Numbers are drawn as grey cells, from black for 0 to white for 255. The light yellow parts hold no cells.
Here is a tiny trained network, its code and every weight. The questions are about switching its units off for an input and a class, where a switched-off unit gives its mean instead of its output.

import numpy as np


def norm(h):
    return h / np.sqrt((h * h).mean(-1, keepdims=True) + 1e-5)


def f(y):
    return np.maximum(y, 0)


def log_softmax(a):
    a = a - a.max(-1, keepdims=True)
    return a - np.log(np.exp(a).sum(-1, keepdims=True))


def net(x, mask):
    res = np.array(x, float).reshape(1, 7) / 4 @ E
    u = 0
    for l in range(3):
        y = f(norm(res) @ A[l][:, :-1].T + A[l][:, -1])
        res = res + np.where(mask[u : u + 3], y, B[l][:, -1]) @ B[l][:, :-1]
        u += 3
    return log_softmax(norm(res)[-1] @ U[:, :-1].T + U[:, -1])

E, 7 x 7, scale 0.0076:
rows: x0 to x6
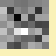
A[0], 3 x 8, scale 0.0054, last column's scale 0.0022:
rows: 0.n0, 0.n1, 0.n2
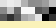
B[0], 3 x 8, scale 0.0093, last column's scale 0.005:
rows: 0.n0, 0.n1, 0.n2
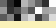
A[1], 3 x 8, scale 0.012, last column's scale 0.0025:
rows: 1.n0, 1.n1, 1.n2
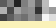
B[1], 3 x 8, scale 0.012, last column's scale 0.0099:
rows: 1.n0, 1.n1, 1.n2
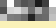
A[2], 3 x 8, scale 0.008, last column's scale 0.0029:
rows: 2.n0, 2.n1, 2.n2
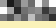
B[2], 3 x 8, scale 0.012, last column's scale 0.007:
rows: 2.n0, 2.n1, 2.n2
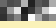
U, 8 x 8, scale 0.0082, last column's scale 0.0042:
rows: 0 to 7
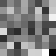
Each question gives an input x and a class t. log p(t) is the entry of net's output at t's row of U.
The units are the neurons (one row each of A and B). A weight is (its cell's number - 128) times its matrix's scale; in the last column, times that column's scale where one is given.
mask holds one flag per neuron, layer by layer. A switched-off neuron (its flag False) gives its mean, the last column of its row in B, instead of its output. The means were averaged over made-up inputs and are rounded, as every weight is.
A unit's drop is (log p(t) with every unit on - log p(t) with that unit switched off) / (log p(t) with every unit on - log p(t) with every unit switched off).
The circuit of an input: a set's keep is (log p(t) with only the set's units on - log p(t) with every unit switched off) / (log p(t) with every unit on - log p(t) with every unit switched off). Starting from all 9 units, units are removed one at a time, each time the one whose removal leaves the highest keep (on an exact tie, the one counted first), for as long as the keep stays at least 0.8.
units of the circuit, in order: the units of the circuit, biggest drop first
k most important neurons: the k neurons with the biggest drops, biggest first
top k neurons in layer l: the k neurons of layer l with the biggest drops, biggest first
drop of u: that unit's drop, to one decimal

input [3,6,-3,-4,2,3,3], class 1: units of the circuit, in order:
(1.n1 2.n1)
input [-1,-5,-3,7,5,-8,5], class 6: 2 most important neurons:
(0.n2 1.n2)
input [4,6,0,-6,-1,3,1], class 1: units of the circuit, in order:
(1.n1 2.n1)
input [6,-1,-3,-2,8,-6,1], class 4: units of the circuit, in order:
(1.n0 2.n0 1.n1)
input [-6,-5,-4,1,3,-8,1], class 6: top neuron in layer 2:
(2.n1)
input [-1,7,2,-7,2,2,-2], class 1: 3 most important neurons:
(1.n1 2.n1 0.n2)
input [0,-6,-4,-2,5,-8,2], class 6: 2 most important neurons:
(0.n2 1.n2)
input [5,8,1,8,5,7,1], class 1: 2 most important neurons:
(1.n1 0.n2)
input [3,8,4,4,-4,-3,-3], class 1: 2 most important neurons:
(1.n1 0.n0)
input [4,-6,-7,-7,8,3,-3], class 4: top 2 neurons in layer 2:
(2.n0 2.n1)
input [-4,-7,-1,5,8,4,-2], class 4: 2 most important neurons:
(1.n0 0.n0)
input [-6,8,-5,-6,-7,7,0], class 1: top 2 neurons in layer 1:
(1.n1 1.n2)
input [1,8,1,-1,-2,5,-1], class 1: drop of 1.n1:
0.6
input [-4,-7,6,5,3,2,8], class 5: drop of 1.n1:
0.1
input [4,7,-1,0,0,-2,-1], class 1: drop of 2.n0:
0.0
